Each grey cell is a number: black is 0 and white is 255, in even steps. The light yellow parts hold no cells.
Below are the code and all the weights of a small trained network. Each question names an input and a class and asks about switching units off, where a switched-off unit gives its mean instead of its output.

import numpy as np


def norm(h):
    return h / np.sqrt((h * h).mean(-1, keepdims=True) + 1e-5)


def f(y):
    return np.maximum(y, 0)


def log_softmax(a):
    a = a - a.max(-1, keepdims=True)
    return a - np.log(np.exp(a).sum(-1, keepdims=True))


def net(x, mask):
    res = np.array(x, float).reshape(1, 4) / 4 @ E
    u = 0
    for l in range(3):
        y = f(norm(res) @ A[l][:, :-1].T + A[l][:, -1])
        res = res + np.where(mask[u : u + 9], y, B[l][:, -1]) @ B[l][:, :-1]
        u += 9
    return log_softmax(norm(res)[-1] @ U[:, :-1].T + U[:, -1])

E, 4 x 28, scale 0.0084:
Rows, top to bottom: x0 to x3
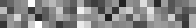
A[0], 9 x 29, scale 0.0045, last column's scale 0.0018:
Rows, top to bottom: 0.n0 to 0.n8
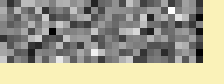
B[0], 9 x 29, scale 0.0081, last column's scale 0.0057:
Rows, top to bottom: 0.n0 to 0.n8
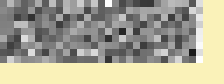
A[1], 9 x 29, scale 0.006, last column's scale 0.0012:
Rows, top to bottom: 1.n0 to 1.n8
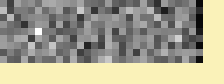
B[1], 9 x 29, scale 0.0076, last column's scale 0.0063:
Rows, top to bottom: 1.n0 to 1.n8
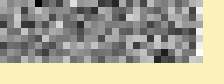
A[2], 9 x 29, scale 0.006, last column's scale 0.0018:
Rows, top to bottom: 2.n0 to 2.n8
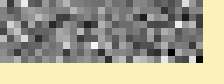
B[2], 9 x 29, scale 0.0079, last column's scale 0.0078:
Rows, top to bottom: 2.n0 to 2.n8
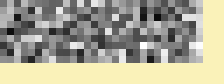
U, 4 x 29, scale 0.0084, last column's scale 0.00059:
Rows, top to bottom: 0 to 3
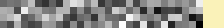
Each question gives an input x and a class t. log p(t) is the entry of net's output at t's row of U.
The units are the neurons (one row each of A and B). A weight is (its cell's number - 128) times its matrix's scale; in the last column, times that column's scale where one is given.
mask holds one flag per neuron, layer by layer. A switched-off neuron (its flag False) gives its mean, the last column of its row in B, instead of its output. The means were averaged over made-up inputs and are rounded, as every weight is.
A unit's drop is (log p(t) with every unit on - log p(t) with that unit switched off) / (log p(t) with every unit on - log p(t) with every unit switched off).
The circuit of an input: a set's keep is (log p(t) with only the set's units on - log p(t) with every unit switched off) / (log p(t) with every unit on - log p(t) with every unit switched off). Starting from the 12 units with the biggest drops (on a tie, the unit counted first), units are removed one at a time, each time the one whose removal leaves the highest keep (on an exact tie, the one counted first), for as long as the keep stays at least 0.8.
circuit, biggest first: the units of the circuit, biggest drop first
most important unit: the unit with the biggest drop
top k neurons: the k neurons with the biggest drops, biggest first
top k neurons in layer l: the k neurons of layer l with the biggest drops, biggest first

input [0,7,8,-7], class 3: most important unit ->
2.n8
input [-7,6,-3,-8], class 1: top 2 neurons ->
(0.n6, 1.n8)
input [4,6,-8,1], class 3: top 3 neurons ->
(0.n2, 2.n7, 0.n0)
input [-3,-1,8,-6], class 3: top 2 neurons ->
(2.n8, 2.n4)
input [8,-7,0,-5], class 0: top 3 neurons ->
(1.n6, 1.n0, 0.n8)
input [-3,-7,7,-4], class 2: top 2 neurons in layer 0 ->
(0.n2, 0.n5)
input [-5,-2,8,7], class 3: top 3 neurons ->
(2.n8, 2.n4, 0.n6)
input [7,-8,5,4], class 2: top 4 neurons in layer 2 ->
(2.n3, 2.n6, 2.n1, 2.n0)
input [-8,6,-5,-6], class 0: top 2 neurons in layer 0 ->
(0.n7, 0.n4)
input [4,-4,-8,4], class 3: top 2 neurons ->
(0.n2, 2.n7)
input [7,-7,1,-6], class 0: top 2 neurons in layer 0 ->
(0.n8, 0.n0)
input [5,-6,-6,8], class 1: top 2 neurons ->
(0.n5, 1.n4)
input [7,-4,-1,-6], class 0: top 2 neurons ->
(1.n6, 0.n0)
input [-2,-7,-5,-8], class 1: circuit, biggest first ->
(2.n0)
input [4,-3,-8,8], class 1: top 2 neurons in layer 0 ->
(0.n5, 0.n4)
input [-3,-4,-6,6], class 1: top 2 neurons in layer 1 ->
(1.n4, 1.n2)
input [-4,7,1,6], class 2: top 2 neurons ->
(1.n5, 1.n1)
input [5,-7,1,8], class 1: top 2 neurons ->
(0.n5, 1.n1)
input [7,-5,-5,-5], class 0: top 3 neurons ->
(0.n0, 1.n6, 1.n0)
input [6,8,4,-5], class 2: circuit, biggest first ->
(1.n1)
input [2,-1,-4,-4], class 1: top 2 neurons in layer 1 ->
(1.n8, 1.n0)
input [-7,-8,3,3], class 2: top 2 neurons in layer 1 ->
(1.n2, 1.n6)
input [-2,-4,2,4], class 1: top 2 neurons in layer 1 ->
(1.n1, 1.n4)
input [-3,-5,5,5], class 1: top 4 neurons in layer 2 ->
(2.n2, 2.n7, 2.n6, 2.n1)
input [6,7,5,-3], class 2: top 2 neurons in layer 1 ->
(1.n1, 1.n5)
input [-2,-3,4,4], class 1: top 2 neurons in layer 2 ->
(2.n2, 2.n7)
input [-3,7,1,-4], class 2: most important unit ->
0.n8
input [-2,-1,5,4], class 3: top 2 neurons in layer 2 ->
(2.n8, 2.n4)
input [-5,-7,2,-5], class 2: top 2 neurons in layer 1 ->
(1.n2, 1.n6)
